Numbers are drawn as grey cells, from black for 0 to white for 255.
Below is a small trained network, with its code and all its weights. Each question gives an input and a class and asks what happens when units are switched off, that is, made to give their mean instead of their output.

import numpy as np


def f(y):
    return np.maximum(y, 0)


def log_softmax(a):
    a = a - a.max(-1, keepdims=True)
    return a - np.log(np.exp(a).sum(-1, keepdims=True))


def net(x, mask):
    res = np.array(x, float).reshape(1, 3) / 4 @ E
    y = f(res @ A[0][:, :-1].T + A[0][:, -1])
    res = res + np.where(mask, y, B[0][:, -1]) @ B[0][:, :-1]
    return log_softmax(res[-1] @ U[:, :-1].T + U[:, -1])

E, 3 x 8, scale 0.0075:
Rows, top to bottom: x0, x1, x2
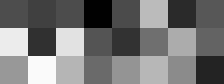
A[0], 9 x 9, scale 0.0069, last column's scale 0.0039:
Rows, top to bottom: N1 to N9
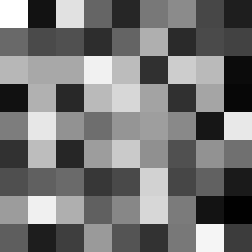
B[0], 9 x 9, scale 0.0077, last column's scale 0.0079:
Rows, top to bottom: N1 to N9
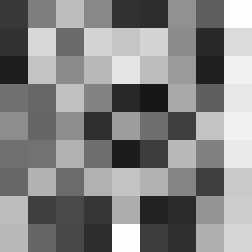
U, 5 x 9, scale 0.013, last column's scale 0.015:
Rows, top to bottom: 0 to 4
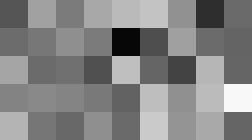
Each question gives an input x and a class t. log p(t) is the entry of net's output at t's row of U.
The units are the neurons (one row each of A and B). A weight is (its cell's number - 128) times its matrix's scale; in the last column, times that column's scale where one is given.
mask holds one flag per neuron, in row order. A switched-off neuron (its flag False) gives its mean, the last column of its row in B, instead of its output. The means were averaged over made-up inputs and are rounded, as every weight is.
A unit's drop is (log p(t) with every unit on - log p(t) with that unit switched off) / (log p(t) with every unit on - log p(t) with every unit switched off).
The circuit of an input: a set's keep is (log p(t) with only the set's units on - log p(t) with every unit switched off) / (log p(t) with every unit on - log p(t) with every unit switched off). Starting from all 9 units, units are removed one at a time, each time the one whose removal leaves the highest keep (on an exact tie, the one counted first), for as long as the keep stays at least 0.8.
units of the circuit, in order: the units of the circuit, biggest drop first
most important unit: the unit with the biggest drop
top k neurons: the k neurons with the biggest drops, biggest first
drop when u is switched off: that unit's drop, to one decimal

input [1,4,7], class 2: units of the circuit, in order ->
[N8]
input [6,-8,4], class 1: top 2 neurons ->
[N4; N6]
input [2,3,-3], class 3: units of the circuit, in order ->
[N4; N8]
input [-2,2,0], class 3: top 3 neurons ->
[N4; N2; N6]
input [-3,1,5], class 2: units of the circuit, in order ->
[N8; N5]
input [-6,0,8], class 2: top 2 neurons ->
[N8; N5]
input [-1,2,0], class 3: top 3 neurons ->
[N4; N6; N1]
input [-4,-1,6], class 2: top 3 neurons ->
[N8; N5; N2]
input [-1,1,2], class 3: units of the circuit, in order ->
[N9; N3; N4; N1]
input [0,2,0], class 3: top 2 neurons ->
[N4; N6]
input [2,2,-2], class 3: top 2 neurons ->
[N3; N4]
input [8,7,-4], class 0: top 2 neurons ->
[N2; N7]
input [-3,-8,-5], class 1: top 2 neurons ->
[N4; N6]
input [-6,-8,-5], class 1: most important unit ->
N4
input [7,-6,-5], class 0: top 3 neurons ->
[N2; N7; N1]
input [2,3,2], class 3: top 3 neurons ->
[N4; N6; N3]
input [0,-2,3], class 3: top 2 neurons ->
[N9; N1]
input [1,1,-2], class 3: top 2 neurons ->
[N8; N5]
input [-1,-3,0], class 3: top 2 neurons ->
[N1; N8]
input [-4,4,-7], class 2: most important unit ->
N9
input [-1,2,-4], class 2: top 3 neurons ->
[N9; N6; N4]
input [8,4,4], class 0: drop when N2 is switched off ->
0.3
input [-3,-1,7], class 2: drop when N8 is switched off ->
0.1
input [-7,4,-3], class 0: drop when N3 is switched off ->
0.9
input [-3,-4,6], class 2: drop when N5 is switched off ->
0.2
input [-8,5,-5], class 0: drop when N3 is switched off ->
1.1
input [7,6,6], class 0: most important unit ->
N2
